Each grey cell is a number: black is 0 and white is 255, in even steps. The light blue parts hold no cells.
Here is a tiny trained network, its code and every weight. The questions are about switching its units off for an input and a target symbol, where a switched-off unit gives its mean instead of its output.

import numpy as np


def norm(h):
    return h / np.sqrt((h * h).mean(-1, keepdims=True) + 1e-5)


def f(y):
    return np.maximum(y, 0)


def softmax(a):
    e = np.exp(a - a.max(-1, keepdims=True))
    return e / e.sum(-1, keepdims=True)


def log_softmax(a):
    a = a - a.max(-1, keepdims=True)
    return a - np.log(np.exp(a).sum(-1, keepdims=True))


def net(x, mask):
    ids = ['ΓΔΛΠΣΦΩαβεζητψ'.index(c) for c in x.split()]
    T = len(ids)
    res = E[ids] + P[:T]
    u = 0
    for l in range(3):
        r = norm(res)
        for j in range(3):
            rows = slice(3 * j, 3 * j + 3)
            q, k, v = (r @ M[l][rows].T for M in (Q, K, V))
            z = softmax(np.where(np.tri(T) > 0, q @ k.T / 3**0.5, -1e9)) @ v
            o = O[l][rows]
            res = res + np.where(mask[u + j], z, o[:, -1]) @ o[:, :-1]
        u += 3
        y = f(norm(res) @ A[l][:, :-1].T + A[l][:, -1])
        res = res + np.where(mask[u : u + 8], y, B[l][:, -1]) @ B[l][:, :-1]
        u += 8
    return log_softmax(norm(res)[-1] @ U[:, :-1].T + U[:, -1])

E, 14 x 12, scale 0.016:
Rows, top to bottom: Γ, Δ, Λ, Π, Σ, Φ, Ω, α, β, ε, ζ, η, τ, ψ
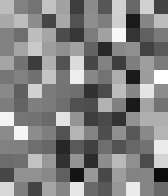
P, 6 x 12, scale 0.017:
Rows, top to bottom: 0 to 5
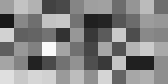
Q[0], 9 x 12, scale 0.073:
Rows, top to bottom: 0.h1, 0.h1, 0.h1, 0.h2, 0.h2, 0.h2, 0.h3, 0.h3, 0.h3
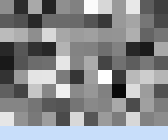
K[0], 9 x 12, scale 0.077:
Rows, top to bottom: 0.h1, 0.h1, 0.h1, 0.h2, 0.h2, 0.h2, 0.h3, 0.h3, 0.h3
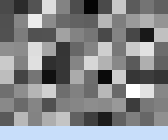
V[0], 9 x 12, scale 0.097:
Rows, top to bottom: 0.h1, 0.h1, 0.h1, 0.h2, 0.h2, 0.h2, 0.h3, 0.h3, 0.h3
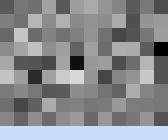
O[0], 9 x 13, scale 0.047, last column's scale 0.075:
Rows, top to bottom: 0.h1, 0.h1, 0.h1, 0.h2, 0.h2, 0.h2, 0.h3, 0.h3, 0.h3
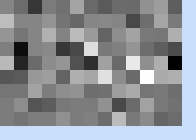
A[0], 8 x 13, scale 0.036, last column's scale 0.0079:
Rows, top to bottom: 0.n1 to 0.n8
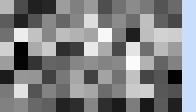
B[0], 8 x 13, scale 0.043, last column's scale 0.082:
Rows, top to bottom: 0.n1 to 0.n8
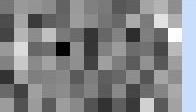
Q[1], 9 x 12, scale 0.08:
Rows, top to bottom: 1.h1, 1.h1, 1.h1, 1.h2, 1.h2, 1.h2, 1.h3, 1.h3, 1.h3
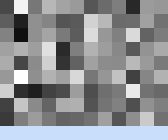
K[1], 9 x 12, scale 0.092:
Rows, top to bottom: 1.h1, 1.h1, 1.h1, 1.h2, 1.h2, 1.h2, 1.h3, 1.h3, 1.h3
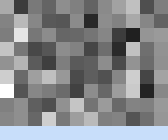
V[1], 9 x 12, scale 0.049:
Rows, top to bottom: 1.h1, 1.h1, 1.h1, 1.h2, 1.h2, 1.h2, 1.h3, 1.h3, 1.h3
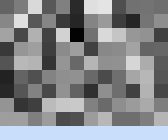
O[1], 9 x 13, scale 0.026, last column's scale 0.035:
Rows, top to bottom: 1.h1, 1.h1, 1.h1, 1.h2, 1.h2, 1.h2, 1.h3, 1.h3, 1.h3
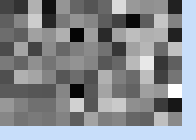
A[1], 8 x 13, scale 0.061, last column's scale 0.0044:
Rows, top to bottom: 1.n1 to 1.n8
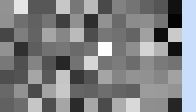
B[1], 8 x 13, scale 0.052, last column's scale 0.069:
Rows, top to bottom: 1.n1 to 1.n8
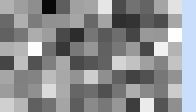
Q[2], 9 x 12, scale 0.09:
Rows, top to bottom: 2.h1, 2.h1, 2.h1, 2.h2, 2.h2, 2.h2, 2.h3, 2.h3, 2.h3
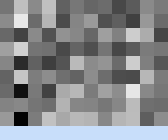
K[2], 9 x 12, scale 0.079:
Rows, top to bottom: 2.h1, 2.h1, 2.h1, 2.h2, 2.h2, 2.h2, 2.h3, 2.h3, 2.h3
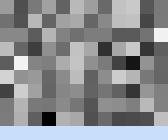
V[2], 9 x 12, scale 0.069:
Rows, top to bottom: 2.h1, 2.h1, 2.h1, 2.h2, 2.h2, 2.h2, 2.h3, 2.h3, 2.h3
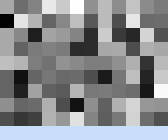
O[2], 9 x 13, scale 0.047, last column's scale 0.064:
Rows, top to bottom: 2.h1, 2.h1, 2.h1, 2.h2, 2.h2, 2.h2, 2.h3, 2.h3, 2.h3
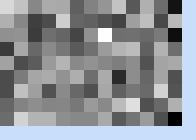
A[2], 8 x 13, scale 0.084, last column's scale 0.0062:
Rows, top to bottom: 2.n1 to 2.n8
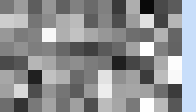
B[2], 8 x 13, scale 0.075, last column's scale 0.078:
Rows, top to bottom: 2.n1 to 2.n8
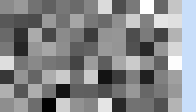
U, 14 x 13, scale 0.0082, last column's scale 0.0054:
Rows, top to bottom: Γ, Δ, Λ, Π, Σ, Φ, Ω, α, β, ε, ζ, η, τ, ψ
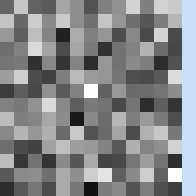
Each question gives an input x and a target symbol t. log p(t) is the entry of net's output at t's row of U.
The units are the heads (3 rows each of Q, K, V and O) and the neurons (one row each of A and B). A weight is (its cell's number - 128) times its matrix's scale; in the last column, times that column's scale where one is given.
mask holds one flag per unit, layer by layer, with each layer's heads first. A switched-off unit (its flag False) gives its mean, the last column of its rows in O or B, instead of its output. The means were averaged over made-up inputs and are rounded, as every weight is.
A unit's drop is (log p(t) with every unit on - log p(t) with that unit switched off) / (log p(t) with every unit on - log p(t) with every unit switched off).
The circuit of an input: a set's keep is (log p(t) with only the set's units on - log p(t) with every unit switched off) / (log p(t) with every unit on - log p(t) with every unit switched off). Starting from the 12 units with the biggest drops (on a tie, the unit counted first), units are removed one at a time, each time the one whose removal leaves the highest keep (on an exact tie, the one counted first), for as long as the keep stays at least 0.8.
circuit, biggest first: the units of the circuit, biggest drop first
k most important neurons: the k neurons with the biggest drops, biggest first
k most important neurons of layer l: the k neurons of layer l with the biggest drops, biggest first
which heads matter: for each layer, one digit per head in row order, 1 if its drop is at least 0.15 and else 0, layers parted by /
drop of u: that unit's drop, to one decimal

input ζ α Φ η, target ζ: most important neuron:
(2.n2)
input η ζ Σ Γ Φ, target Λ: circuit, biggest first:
(0.h2 1.n4)
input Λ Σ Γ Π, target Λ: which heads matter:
010 / 000 / 100
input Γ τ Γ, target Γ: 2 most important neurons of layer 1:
(1.n4 1.n5)
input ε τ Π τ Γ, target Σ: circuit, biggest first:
(0.h2 0.n4)
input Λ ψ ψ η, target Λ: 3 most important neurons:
(2.n5 2.n1 1.n4)
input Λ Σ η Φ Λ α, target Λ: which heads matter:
110 / 010 / 111
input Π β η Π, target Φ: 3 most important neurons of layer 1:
(1.n1 1.n8 1.n4)
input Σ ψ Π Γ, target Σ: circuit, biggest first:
(2.h1 0.h1 1.h1)
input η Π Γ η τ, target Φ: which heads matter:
010 / 000 / 000
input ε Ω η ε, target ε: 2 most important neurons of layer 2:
(2.n2 2.n8)
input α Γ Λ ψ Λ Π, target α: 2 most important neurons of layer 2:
(2.n6 2.n7)
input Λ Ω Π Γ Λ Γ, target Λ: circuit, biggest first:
(2.h1 0.h2 1.n1)
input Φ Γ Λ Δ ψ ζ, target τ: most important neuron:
(2.n8)
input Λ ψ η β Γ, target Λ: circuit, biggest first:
(2.h1 0.h2 1.n4)
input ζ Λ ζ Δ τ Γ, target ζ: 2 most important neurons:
(2.n2 0.n3)
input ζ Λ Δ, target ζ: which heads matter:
111 / 100 / 100
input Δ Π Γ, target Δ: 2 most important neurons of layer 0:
(0.n3 0.n4)
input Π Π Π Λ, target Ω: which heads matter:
010 / 000 / 000
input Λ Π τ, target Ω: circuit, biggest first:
(0.h2)
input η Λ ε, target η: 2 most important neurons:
(0.n8 2.n5)
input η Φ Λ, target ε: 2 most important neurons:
(0.n3 2.n8)
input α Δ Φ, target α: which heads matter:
010 / 000 / 100
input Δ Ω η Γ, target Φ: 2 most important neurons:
(1.n1 2.n4)
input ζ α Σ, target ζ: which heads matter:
010 / 000 / 000
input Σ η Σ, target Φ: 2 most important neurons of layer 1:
(1.n1 1.n5)
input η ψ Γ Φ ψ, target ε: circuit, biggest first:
(0.h2)
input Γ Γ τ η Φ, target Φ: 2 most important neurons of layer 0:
(0.n4 0.n5)
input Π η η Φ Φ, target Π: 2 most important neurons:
(2.n5 1.n5)
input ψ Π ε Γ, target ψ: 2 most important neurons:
(2.n4 1.n4)
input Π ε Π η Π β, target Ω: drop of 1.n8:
0.2
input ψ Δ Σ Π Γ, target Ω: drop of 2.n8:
0.1
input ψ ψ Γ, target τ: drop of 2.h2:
-0.1
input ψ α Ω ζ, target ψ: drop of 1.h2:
0.2
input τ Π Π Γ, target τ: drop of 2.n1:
0.1
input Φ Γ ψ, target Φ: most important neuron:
(2.n8)
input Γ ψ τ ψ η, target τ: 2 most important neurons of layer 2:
(2.n8 2.n2)
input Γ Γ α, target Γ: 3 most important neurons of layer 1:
(1.n4 1.n3 1.n5)
